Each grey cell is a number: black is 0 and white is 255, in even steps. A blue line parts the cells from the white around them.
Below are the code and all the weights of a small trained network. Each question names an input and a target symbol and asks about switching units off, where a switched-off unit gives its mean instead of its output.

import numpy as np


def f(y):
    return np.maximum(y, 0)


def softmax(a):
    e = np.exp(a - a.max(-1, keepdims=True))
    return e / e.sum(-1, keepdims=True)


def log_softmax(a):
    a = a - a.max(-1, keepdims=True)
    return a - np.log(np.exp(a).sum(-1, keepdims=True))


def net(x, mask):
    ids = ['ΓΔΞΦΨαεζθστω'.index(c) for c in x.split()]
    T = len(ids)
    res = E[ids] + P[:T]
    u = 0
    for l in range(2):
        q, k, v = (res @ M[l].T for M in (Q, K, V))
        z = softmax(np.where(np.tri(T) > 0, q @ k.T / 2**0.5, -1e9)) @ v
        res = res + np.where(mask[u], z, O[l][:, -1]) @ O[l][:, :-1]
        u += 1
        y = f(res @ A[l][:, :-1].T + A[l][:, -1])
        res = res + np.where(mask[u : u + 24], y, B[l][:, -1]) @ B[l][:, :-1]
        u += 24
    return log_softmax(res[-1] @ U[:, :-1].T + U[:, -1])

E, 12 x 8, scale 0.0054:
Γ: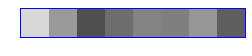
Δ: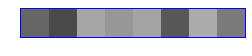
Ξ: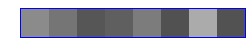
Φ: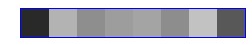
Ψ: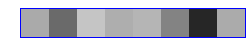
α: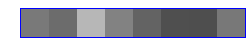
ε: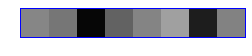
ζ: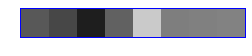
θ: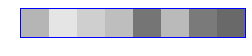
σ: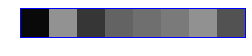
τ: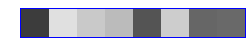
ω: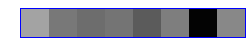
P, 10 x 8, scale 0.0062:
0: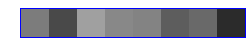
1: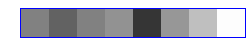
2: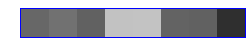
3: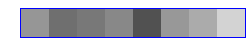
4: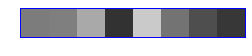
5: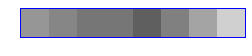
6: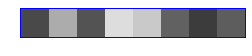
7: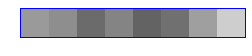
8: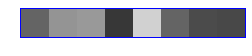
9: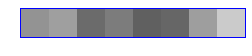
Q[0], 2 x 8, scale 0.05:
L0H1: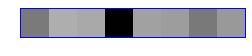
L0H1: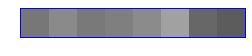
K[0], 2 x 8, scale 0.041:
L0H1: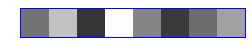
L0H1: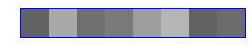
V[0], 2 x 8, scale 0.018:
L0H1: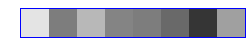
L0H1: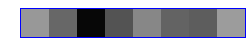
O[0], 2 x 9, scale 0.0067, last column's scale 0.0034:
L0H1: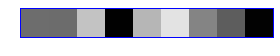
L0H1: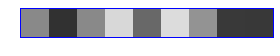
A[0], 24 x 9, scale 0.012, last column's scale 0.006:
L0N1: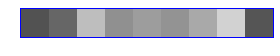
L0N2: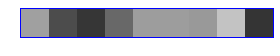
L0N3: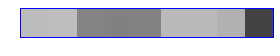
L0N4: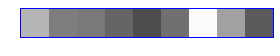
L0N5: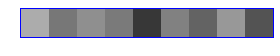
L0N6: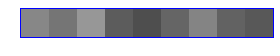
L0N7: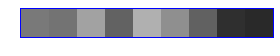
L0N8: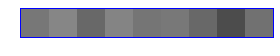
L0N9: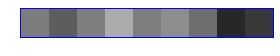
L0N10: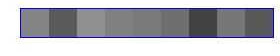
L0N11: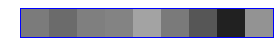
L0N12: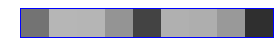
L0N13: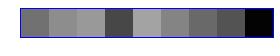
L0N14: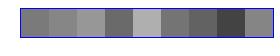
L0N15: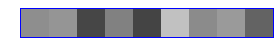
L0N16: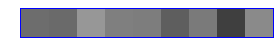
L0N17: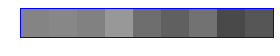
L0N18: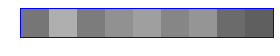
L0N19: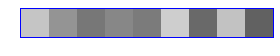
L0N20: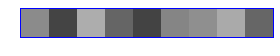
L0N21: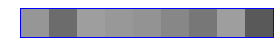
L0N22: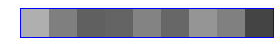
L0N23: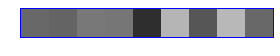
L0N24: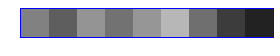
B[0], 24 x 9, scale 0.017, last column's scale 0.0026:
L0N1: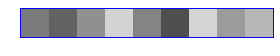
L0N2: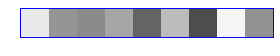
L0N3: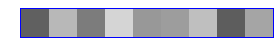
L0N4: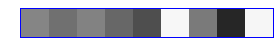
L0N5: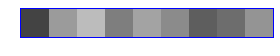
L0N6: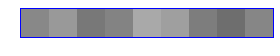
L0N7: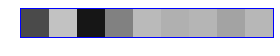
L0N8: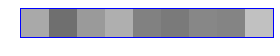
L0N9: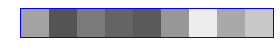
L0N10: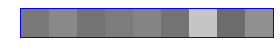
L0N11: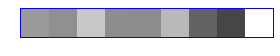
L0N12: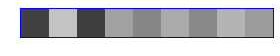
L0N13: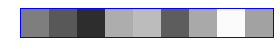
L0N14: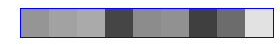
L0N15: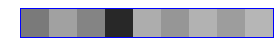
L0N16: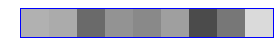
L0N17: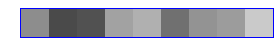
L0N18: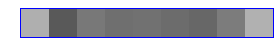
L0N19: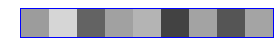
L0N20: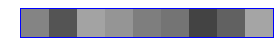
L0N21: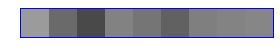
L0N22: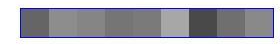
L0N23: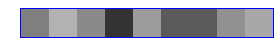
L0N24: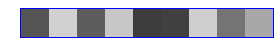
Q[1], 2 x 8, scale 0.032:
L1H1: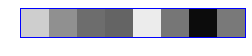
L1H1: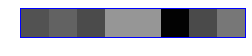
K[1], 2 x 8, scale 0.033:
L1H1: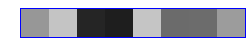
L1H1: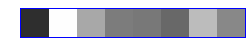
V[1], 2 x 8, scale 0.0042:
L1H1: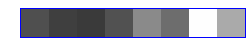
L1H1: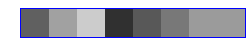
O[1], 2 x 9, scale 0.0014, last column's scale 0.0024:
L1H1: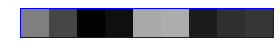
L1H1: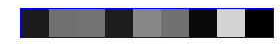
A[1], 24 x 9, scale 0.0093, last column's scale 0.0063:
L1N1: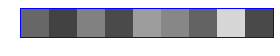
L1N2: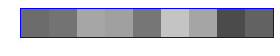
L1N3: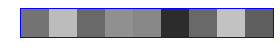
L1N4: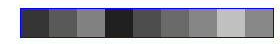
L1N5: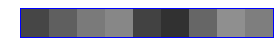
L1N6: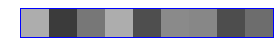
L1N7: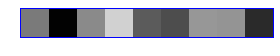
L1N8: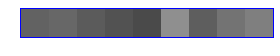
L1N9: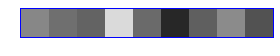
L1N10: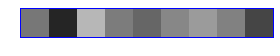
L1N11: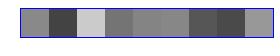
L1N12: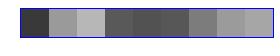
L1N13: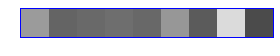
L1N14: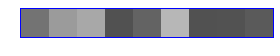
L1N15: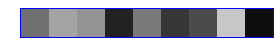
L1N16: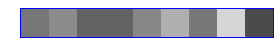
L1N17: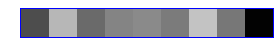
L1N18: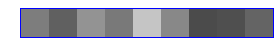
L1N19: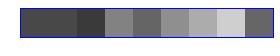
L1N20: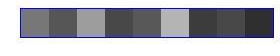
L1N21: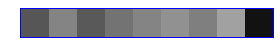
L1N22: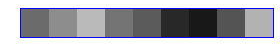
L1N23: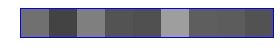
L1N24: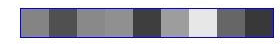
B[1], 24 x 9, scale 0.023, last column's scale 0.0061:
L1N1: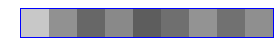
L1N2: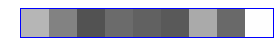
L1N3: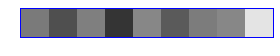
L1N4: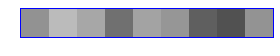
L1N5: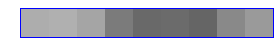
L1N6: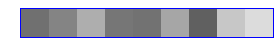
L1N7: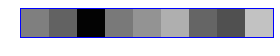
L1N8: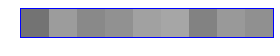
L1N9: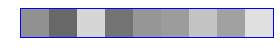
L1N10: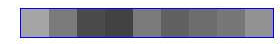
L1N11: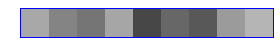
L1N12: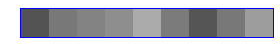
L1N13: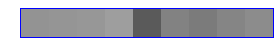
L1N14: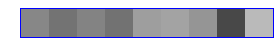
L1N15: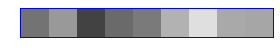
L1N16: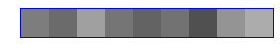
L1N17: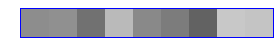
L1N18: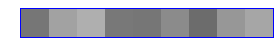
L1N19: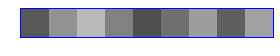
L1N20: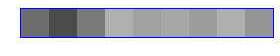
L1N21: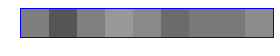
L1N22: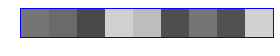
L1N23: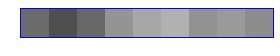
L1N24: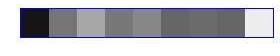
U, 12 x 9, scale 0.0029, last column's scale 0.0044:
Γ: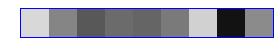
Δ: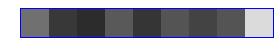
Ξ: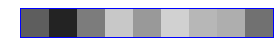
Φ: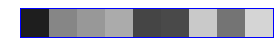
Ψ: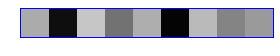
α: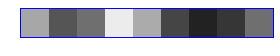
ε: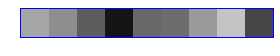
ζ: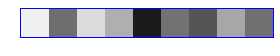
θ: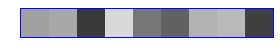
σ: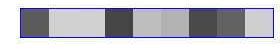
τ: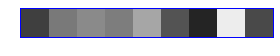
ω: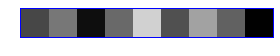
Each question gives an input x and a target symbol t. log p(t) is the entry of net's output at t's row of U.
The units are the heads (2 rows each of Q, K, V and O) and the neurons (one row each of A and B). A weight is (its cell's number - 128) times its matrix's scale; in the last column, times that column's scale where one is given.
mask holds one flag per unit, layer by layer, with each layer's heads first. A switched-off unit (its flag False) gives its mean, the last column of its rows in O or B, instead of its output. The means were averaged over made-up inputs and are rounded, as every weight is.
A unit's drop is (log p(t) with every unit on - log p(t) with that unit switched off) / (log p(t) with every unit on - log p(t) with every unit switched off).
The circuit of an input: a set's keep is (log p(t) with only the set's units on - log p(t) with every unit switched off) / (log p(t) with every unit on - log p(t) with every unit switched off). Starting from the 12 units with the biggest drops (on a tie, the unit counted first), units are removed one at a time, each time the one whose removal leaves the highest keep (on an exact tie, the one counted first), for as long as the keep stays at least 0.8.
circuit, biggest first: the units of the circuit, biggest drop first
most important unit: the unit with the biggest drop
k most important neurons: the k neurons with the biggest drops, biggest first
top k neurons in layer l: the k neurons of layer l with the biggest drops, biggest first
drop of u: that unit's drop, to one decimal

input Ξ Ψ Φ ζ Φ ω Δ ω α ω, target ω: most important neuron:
L0N23
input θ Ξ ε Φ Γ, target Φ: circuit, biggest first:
L0H1; L1N24; L0N9
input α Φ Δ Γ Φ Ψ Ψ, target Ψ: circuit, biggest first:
L0H1; L1N9; L1N3; L0N4
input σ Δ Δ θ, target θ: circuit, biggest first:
L1N17; L0N3; L0N19; L0N12
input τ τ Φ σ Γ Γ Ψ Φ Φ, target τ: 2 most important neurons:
L0N13; L0N7
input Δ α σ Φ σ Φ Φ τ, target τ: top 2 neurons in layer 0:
L0N12; L0N11
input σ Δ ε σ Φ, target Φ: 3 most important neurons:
L1N24; L0N9; L0N24
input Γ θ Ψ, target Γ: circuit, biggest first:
L0H1; L0N11; L1N2; L1N14
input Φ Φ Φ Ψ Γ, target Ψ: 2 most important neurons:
L1N9; L0N4
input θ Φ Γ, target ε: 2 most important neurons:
L0N13; L1N15
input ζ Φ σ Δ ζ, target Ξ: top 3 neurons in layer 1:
L1N9; L1N7; L1N6
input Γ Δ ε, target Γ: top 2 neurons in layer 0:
L0N11; L0N7
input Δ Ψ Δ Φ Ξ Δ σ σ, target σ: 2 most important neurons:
L1N4; L1N2
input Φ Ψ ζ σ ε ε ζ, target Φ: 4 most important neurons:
L1N24; L0N9; L0N24; L1N2
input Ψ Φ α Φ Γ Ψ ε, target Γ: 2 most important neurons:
L0N11; L1N2
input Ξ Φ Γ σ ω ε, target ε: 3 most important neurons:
L0N23; L0N15; L1N15
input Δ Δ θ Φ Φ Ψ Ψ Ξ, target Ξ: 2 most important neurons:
L0N4; L1N20
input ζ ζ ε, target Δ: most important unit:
L0N9
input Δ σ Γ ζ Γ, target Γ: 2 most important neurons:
L0N11; L0N7
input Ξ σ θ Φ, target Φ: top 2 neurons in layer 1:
L1N24; L1N19
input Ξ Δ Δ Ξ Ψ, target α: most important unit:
L1N22
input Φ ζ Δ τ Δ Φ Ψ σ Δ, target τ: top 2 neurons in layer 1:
L1N17; L1N16
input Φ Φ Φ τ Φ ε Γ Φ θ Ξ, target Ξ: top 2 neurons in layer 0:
L0N4; L0N7
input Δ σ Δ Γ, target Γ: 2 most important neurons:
L0N4; L1N2
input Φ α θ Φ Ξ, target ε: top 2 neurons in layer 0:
L0N13; L0N14
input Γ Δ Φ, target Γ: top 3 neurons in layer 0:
L0N11; L0N7; L0N14
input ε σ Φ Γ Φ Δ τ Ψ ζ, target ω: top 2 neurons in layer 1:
L1N15; L1N22
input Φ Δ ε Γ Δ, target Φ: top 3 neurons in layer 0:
L0N9; L0N24; L0N7
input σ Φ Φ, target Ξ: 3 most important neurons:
L1N9; L1N7; L0N17
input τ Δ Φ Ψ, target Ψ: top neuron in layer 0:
L0N19
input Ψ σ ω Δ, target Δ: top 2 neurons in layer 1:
L1N7; L1N10
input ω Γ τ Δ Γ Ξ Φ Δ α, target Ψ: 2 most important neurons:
L1N9; L1N3
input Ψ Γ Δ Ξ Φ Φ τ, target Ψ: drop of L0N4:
0.2
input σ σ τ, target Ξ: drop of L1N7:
0.3
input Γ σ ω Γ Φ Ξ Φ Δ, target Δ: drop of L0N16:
0.1
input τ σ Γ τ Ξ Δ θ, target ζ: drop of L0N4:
0.0
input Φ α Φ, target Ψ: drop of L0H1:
1.4
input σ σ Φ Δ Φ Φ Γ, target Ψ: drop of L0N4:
0.2
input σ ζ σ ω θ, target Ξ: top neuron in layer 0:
L0N17
